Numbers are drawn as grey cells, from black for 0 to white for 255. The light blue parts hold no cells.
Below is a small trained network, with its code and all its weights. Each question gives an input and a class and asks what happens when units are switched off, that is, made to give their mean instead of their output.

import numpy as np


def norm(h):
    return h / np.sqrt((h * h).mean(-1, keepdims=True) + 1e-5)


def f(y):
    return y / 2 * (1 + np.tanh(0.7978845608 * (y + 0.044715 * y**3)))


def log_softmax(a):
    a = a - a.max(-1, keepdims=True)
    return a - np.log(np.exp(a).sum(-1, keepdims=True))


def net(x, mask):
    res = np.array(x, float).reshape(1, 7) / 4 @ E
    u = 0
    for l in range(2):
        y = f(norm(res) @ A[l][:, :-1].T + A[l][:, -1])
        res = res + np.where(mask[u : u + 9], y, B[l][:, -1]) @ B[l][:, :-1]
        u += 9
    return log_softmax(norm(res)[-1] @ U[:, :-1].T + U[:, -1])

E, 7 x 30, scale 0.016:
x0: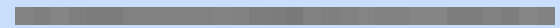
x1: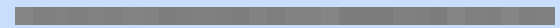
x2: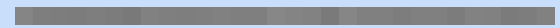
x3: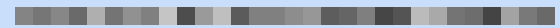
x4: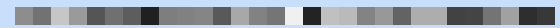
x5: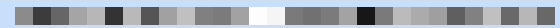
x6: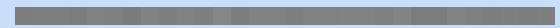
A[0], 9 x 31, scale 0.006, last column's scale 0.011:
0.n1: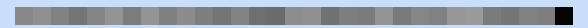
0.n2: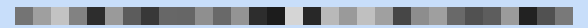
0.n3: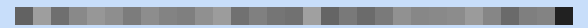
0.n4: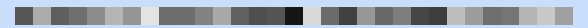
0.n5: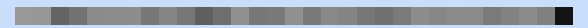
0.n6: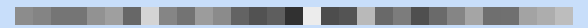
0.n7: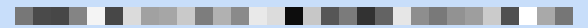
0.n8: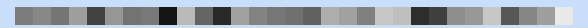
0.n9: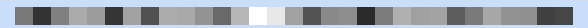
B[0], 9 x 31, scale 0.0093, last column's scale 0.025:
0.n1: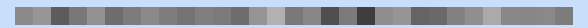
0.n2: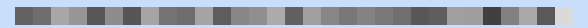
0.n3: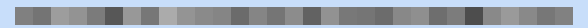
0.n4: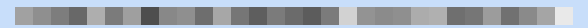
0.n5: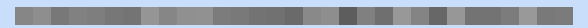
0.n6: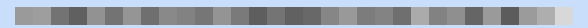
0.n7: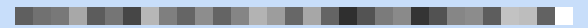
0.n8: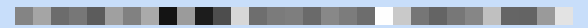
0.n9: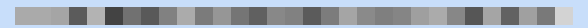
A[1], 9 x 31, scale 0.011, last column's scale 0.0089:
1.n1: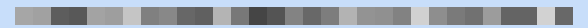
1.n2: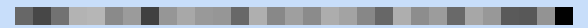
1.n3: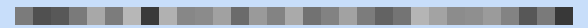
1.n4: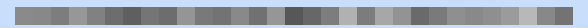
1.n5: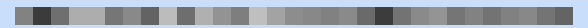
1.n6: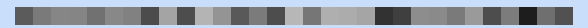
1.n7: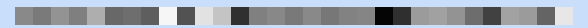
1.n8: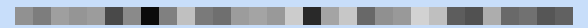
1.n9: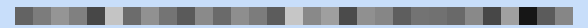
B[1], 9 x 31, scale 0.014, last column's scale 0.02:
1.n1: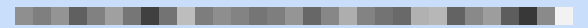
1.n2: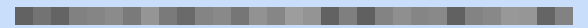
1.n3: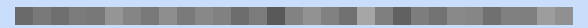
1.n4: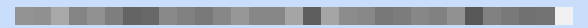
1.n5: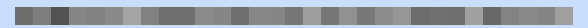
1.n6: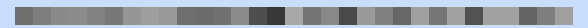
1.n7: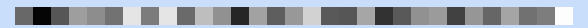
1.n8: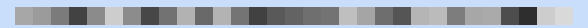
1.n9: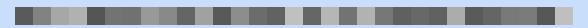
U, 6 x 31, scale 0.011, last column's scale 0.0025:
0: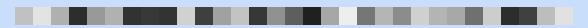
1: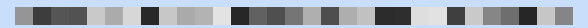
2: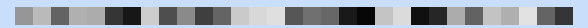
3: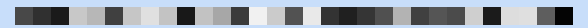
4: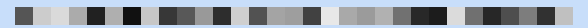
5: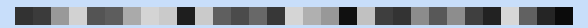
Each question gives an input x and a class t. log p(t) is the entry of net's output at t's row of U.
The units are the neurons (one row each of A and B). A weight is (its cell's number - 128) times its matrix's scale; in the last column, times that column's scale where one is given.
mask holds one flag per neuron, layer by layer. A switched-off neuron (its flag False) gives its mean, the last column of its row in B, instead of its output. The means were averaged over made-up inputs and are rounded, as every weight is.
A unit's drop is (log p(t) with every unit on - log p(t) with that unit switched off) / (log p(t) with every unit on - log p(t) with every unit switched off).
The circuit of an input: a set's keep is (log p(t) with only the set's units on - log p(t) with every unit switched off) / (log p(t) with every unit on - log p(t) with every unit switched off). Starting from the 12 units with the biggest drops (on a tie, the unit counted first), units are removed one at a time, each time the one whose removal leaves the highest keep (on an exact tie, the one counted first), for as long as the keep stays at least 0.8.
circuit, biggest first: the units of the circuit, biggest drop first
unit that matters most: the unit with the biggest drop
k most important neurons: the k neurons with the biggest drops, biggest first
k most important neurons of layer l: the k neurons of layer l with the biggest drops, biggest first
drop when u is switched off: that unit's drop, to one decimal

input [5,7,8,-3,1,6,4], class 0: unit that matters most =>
0.n9
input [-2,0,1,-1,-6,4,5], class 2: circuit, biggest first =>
(0.n7, 1.n7)
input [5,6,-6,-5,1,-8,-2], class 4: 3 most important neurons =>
(0.n2, 0.n9, 1.n8)
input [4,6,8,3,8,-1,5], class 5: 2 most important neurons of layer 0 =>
(0.n8, 0.n2)
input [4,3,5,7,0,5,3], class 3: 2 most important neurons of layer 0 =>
(0.n7, 0.n8)
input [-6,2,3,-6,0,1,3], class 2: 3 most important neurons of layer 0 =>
(0.n4, 0.n6, 0.n9)
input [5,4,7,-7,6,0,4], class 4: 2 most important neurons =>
(0.n2, 0.n4)
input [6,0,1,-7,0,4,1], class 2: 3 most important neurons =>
(0.n7, 0.n4, 1.n1)
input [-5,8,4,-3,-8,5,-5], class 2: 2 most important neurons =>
(0.n7, 1.n7)
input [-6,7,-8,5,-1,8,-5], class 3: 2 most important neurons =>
(0.n7, 0.n8)
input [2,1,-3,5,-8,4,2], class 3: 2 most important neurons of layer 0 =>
(0.n7, 0.n8)
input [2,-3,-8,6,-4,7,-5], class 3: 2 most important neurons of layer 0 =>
(0.n8, 0.n7)
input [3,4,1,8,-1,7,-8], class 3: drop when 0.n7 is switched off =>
0.6
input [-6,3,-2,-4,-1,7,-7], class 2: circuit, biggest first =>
(0.n7)
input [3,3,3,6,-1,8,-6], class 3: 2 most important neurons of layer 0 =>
(0.n7, 0.n8)
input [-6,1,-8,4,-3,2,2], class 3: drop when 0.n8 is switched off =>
0.5
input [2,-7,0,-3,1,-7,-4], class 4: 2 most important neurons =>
(0.n2, 0.n9)
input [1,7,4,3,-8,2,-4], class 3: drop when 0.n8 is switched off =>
0.5
